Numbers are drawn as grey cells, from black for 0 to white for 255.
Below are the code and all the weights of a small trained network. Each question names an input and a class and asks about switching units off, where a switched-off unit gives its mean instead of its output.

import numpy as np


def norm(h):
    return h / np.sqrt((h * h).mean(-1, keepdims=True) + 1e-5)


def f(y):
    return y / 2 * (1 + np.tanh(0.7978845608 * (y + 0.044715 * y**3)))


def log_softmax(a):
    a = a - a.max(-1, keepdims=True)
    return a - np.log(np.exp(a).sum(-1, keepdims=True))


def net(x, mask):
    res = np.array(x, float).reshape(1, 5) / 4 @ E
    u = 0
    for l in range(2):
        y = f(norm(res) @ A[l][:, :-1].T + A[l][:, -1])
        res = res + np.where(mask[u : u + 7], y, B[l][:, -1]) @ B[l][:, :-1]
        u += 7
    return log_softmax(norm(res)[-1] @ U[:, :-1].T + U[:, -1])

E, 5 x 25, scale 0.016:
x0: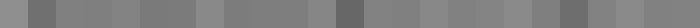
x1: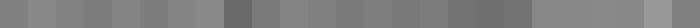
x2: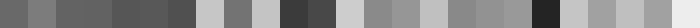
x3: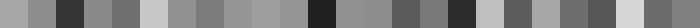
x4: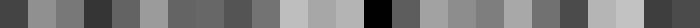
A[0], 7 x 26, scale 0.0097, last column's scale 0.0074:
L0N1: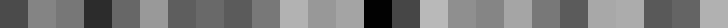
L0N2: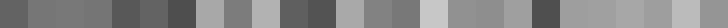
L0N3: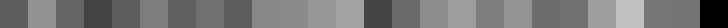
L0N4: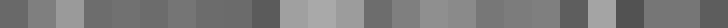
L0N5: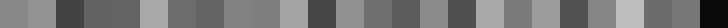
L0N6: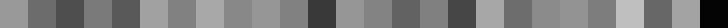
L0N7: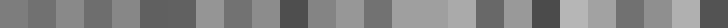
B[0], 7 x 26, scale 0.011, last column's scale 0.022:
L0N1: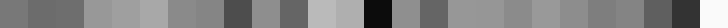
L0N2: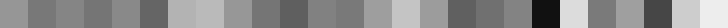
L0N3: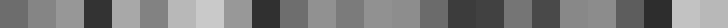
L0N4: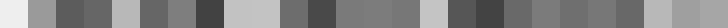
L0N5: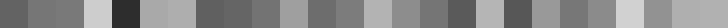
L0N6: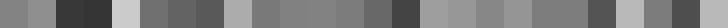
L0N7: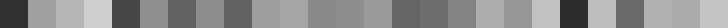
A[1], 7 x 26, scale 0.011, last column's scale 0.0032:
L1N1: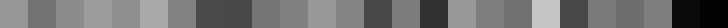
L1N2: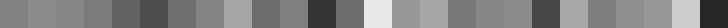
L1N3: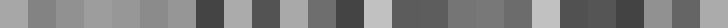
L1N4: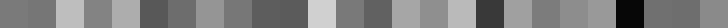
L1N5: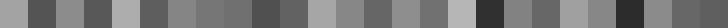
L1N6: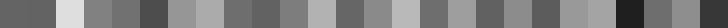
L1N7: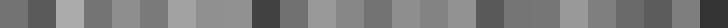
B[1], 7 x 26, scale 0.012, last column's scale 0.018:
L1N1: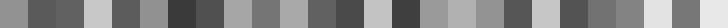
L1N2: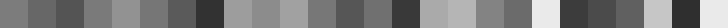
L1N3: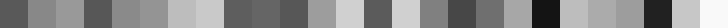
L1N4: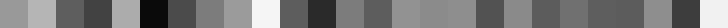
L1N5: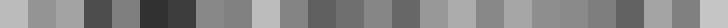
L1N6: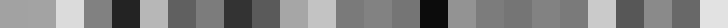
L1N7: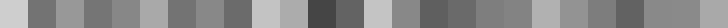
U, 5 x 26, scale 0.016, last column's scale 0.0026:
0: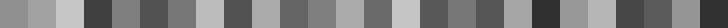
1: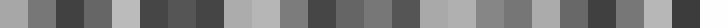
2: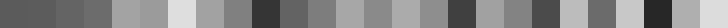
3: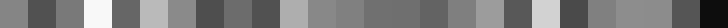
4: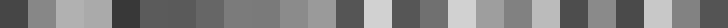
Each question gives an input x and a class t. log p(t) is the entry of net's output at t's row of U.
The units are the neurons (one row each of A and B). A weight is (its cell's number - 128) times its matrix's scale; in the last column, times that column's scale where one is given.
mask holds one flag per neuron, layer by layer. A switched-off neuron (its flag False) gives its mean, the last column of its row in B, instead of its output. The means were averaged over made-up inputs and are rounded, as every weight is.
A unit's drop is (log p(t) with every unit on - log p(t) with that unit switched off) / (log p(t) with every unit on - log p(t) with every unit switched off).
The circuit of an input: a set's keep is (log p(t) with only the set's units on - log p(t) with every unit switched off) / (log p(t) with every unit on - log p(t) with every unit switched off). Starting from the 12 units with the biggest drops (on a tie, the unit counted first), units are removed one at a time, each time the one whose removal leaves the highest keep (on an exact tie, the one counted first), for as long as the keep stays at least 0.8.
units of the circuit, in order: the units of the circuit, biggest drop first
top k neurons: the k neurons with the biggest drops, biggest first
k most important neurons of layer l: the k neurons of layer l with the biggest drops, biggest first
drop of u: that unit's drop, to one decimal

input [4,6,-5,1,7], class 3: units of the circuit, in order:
L1N4
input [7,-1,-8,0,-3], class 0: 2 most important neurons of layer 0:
L0N1, L0N5
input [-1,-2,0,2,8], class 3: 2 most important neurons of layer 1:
L1N3, L1N1
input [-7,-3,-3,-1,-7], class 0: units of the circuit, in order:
L0N2, L1N3
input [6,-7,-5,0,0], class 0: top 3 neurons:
L0N1, L1N3, L0N5
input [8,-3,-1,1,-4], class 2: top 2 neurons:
L0N1, L0N2
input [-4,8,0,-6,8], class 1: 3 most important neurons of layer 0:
L0N1, L0N2, L0N4
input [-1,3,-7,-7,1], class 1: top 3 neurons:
L0N2, L1N1, L0N3
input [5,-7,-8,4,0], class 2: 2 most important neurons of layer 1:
L1N3, L1N2
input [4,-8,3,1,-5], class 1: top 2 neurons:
L1N2, L0N3
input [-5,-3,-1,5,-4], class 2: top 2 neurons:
L0N2, L0N1
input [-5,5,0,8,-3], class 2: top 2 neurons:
L0N2, L0N1
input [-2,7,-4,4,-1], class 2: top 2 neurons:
L0N1, L1N3
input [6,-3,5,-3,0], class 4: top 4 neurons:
L0N7, L1N2, L1N3, L0N1
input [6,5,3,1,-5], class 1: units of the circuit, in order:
L1N2
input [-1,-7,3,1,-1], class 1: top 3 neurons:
L1N2, L0N6, L0N1
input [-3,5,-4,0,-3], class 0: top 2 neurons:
L0N1, L1N3
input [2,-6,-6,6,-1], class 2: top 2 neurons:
L0N1, L1N3
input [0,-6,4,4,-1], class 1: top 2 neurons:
L1N2, L0N1
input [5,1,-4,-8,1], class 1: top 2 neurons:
L0N2, L0N3
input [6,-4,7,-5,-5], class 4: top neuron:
L1N2
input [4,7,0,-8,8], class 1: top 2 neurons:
L0N1, L0N2
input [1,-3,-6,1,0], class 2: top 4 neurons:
L0N1, L1N3, L0N2, L0N3
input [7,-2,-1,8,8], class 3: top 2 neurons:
L0N2, L0N1
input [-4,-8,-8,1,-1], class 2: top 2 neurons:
L0N1, L1N3
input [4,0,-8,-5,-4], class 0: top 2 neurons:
L1N3, L0N1
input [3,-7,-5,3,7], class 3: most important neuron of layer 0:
L0N5
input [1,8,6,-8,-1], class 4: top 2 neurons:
L0N1, L1N2
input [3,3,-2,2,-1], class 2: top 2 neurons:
L0N1, L0N2
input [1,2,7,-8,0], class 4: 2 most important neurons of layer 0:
L0N7, L0N1
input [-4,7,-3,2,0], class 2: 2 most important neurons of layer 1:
L1N3, L1N2
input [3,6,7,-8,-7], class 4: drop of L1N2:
0.1
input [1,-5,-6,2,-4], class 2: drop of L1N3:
0.9
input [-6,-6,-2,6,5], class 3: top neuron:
L0N2
